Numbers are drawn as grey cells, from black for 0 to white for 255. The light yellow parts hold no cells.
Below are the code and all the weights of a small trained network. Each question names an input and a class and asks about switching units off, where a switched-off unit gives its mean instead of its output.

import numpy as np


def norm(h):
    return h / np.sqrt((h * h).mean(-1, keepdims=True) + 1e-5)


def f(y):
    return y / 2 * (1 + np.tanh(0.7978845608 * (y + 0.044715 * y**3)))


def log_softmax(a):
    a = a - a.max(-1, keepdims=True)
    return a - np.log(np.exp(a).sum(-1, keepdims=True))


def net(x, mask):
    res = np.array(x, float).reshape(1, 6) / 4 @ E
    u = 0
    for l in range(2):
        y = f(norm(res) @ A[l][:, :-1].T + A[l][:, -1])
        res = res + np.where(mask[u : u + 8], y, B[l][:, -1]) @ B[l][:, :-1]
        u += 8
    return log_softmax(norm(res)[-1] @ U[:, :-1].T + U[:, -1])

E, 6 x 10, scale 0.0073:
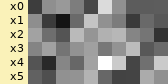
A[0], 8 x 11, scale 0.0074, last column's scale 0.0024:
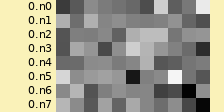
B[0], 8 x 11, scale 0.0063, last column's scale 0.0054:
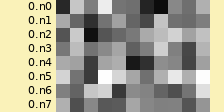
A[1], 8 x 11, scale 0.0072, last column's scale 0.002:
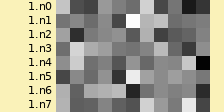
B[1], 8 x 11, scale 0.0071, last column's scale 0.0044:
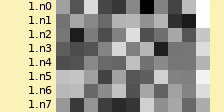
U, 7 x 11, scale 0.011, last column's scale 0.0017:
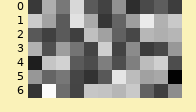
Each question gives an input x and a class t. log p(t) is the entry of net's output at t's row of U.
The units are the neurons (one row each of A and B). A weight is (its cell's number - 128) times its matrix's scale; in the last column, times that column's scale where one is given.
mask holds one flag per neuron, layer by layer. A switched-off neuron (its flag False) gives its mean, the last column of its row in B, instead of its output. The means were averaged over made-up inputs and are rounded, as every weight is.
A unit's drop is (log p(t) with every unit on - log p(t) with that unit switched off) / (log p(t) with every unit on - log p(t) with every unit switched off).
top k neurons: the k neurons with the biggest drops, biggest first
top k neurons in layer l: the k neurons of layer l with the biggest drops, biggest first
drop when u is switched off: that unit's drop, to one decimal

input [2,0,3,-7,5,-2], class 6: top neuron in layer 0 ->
[0.n2]
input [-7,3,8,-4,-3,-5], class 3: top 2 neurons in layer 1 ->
[1.n0, 1.n2]
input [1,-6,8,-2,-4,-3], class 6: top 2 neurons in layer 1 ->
[1.n1, 1.n3]
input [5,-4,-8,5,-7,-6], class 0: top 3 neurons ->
[1.n3, 0.n0, 1.n0]
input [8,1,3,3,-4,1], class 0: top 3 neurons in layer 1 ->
[1.n3, 1.n2, 1.n4]
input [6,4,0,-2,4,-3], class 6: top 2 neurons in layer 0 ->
[0.n2, 0.n3]
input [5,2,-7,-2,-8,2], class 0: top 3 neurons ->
[0.n0, 1.n5, 1.n0]
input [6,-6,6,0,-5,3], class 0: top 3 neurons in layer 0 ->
[0.n0, 0.n6, 0.n5]
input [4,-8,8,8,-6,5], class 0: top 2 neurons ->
[1.n3, 0.n0]
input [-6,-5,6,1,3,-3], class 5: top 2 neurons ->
[1.n7, 0.n0]
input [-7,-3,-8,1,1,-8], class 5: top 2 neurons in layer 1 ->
[1.n7, 1.n4]
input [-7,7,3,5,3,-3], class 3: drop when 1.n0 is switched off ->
0.2
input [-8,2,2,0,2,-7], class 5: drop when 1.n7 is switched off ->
0.5
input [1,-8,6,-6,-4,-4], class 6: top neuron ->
[1.n1]
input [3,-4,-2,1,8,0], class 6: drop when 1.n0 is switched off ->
0.0
